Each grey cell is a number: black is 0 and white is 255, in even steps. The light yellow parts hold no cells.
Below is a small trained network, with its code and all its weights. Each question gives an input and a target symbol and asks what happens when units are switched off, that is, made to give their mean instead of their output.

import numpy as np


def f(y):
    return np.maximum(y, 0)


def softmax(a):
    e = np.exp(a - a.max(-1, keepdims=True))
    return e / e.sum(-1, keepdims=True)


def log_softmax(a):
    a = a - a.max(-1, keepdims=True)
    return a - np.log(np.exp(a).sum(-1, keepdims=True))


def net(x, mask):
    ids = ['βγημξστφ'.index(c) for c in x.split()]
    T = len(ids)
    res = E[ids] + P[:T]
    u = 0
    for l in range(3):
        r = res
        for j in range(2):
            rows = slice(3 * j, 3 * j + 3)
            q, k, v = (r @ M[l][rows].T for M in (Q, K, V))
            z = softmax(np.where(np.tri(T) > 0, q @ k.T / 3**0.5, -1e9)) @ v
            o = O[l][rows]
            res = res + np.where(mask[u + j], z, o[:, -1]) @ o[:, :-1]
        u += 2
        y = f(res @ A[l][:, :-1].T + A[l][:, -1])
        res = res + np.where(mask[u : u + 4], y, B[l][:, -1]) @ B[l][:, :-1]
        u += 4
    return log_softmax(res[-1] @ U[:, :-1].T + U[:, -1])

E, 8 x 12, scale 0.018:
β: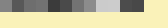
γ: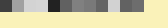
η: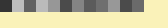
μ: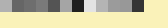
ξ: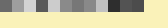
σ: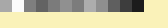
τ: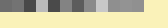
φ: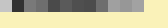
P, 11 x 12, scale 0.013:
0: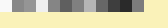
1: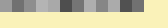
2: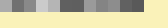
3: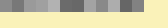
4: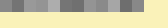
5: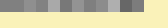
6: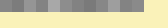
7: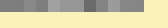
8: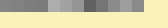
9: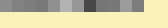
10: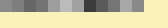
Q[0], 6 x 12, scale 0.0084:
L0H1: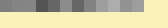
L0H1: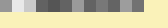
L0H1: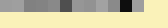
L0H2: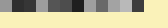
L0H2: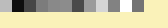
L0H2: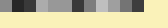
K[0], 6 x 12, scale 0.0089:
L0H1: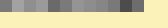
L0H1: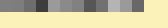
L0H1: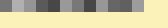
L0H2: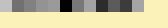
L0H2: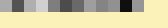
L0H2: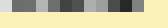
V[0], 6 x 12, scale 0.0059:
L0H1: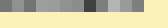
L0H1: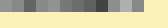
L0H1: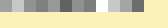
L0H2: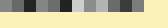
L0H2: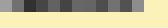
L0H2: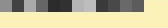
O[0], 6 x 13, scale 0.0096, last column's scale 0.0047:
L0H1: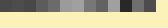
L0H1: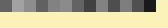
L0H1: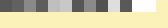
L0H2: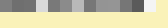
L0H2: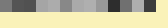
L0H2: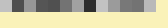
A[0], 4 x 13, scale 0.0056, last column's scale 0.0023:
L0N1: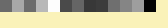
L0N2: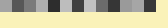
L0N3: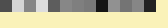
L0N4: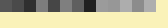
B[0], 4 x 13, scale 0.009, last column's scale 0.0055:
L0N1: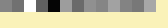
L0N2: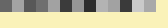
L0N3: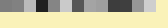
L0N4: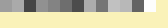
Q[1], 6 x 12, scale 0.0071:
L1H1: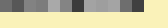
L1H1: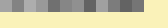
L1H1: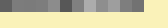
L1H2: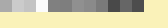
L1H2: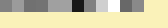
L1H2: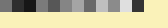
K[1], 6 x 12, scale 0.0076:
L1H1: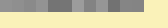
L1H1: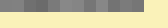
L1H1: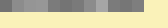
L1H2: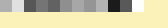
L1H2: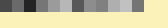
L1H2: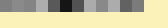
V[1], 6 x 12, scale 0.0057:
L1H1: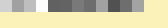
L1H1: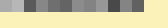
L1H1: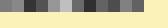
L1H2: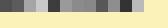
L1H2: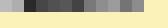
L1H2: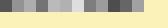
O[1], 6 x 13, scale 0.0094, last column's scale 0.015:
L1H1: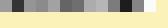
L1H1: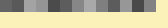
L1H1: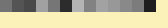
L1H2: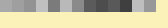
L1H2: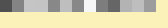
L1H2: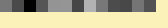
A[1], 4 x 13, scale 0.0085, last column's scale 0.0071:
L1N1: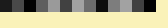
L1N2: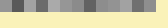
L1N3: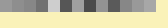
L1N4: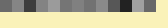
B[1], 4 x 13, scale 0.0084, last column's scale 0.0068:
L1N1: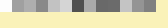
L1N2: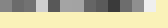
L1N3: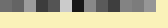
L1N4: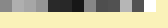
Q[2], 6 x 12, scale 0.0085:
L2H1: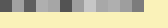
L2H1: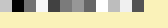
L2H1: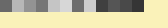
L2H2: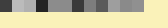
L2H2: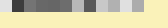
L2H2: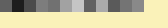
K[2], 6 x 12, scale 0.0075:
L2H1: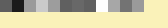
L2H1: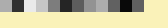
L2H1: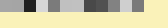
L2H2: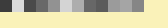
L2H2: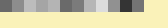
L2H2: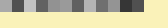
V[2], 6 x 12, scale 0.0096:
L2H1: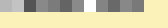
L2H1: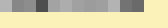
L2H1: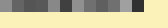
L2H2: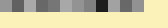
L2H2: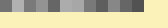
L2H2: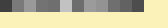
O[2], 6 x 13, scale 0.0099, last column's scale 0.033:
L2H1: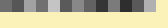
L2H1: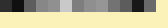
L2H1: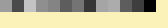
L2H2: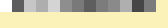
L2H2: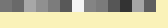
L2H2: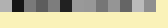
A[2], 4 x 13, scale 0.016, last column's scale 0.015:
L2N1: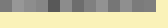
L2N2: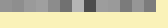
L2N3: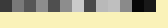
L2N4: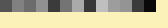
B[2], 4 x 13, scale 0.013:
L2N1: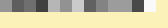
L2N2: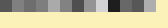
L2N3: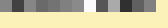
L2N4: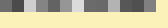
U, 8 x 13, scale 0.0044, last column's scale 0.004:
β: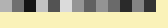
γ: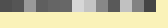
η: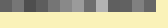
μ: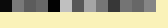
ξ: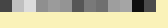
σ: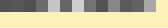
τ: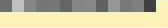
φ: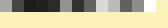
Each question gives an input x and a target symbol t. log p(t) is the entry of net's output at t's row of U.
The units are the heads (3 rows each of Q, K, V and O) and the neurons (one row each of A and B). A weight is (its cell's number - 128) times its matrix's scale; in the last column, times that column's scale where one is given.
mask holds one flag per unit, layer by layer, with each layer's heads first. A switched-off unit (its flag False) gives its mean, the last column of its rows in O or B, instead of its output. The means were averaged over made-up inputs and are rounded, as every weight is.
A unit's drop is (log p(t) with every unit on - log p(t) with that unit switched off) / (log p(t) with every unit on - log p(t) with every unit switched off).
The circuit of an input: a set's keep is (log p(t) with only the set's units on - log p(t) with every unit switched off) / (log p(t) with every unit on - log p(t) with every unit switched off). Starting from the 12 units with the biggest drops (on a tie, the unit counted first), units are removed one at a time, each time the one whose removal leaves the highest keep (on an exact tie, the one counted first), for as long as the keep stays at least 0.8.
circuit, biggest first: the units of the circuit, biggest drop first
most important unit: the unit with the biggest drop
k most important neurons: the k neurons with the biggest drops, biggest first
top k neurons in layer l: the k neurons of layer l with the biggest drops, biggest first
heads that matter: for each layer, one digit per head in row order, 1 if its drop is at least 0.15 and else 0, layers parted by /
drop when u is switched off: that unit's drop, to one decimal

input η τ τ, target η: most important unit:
L2N2
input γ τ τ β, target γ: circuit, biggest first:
[L1H2, L0H2, L2H1, L2N1]
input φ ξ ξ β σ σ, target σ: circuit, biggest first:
[L1H1, L2H1, L2H2]
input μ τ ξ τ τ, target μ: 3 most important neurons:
[L0N2, L1N4, L2N1]
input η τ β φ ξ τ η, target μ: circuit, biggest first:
[L0N3, L2H1, L1N4]
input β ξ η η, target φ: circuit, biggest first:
[L0N1, L1H2, L2H1]
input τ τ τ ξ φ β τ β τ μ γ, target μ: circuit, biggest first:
[L0N3, L2H1]
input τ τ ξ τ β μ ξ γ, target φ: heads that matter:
00 / 11 / 10
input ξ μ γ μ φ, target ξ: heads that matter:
00 / 01 / 10
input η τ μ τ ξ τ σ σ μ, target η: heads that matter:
01 / 01 / 11
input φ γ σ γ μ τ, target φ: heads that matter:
11 / 10 / 11
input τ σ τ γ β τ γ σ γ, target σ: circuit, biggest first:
[L2H2, L2H1, L0H2]
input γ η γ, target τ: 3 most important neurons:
[L1N4, L0N3, L0N4]
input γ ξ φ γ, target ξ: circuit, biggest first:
[L2H2]
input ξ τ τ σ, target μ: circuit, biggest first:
[L2H1, L1H2, L0H2]
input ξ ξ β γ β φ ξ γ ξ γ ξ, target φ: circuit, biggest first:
[L1H2, L2H1]
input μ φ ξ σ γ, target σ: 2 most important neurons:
[L0N3, L1N4]
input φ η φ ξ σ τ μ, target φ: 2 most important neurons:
[L0N2, L1N3]
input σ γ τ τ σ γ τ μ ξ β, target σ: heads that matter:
00 / 10 / 10
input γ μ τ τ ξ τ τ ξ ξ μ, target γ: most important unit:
L1H2
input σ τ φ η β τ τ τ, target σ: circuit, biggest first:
[L1H1, L2H1]
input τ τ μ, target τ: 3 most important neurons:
[L1N4, L0N2, L0N4]
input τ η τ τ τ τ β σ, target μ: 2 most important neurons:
[L0N3, L1N4]
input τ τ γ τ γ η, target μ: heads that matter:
01 / 00 / 10
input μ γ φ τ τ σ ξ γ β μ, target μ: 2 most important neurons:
[L0N2, L1N4]
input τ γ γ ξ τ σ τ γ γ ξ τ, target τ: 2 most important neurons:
[L1N4, L0N4]
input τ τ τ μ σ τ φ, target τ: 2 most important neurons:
[L1N4, L0N2]
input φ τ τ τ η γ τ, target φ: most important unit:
L0H2
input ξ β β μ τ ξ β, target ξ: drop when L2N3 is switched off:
0.0
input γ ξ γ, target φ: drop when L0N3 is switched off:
0.1
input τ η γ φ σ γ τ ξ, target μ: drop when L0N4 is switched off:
0.2
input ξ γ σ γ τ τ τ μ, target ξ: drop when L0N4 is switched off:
0.1
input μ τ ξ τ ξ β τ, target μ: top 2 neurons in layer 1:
[L1N4, L1N2]
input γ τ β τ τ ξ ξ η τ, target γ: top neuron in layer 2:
[L2N1]
